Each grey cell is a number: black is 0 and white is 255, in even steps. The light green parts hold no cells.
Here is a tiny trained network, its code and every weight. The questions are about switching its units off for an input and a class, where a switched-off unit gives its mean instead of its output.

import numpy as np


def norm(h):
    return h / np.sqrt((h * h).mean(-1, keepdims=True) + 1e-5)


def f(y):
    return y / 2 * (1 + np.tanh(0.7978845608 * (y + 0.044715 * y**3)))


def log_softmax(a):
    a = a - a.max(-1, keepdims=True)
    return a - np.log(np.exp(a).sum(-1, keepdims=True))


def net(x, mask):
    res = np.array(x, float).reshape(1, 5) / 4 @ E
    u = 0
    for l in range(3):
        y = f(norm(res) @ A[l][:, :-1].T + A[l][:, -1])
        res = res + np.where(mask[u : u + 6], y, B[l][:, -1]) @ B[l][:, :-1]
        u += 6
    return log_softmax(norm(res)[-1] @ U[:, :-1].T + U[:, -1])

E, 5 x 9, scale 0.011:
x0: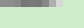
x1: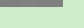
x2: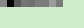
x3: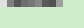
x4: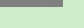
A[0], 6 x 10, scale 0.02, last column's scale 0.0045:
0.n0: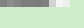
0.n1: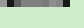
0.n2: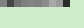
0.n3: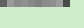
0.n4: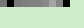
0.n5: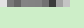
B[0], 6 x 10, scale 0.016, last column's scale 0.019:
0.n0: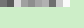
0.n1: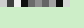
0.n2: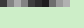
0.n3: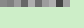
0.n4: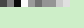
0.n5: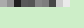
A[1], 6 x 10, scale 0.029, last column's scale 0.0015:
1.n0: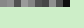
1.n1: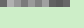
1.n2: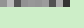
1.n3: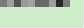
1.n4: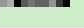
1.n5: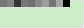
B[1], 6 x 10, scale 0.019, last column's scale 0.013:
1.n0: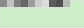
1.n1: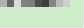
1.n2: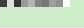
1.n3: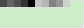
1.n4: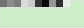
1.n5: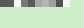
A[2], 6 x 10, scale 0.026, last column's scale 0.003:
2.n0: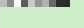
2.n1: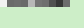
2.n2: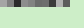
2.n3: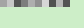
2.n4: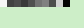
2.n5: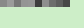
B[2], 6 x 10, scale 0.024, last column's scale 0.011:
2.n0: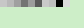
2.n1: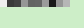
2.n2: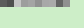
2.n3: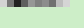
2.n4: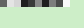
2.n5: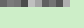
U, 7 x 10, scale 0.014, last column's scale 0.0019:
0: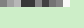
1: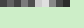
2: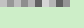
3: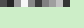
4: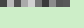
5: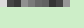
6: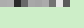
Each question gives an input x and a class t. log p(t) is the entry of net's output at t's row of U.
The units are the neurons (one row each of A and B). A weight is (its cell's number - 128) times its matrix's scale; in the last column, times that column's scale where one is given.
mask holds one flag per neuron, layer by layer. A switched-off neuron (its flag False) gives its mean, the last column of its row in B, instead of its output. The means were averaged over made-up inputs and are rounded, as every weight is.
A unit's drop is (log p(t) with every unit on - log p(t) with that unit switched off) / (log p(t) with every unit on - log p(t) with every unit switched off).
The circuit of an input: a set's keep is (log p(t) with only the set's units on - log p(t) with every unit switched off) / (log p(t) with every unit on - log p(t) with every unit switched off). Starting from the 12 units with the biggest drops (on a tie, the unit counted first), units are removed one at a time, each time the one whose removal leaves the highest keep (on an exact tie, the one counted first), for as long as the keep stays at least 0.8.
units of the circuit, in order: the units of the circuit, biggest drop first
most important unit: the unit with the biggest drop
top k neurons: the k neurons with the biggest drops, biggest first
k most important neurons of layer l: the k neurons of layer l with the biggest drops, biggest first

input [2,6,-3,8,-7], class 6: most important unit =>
1.n2
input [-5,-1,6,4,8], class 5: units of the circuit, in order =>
[0.n1, 2.n1]
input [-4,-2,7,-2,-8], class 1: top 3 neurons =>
[0.n0, 0.n4, 0.n5]
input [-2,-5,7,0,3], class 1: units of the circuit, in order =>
[0.n0, 0.n4, 1.n0, 0.n1]
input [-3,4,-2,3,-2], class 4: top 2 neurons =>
[0.n0, 1.n4]
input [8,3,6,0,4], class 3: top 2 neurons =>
[0.n4, 0.n5]
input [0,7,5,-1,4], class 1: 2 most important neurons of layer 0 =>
[0.n0, 0.n4]
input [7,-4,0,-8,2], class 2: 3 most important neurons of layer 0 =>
[0.n5, 0.n4, 0.n3]
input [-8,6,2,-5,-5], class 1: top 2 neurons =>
[0.n5, 0.n0]
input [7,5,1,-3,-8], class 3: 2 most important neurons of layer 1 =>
[1.n5, 1.n0]
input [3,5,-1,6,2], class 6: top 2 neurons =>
[1.n2, 0.n1]
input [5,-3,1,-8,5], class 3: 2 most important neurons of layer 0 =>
[0.n1, 0.n5]
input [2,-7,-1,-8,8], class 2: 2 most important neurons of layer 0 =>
[0.n4, 0.n5]
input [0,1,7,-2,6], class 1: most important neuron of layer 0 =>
[0.n0]
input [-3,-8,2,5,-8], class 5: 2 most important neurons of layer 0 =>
[0.n0, 0.n1]
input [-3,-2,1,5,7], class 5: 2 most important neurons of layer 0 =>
[0.n0, 0.n4]
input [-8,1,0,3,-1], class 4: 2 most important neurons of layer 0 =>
[0.n0, 0.n1]
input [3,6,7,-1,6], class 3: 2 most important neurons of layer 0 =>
[0.n4, 0.n5]
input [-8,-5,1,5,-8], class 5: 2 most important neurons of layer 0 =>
[0.n4, 0.n0]
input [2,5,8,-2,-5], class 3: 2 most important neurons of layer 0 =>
[0.n4, 0.n5]
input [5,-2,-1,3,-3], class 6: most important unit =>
0.n1
